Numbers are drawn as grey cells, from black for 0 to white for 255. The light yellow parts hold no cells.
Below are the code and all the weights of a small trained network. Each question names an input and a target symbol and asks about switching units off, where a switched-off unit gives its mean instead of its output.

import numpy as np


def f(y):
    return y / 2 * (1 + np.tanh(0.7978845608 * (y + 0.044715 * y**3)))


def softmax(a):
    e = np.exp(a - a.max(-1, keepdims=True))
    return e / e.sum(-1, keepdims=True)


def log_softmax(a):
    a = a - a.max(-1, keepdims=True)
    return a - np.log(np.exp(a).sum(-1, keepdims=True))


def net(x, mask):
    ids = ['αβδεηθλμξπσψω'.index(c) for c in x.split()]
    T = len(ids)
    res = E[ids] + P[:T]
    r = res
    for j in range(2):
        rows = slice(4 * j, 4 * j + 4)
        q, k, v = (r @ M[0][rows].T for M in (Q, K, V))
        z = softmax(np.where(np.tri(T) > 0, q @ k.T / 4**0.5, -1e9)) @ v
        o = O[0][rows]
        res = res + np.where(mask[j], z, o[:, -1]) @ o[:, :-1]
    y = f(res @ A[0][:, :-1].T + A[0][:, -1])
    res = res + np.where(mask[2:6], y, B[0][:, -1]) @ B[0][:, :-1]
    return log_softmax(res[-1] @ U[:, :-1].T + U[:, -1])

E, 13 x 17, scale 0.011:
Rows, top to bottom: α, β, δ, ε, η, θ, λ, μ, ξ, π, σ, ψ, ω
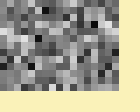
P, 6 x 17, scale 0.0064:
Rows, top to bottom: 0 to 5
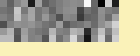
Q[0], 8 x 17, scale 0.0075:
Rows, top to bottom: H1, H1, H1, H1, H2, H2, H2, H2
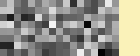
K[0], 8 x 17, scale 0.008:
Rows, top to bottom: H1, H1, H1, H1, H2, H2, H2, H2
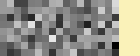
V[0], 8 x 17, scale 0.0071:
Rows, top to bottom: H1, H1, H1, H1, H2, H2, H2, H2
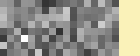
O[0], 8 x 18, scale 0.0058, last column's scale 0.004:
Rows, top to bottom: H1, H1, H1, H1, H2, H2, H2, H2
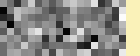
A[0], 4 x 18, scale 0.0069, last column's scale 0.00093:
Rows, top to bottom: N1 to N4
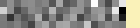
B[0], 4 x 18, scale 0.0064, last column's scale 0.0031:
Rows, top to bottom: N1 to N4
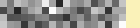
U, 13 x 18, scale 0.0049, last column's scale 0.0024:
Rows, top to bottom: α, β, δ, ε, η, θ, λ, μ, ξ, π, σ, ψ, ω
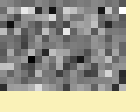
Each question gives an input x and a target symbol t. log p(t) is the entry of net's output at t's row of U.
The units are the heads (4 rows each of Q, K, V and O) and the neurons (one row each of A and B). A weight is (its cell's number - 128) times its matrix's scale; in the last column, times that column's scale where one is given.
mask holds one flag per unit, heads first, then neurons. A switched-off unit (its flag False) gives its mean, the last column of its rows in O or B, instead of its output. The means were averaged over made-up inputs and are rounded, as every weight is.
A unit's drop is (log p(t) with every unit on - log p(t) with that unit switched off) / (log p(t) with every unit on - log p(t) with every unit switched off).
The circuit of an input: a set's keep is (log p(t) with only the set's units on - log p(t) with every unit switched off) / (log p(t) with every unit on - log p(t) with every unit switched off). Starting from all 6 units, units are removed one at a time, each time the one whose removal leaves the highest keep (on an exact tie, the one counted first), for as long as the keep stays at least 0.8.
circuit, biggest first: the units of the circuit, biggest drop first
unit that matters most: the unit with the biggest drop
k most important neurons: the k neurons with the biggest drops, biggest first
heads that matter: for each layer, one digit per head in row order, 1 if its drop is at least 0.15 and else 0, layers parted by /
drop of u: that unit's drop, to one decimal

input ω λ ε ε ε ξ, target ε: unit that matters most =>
H1
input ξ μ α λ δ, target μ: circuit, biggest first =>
[H1, N2]
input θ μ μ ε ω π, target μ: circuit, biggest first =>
[H1, N2]
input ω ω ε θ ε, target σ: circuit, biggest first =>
[H2, N3]
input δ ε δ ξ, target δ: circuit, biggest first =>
[H1, N1, N2]
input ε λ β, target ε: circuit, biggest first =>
[H1, N3]
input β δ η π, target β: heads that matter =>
11
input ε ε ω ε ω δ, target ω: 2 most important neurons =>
[N1, N4]
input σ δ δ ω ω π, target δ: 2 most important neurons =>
[N1, N2]
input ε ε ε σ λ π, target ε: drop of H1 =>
0.7
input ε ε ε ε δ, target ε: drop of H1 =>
0.8
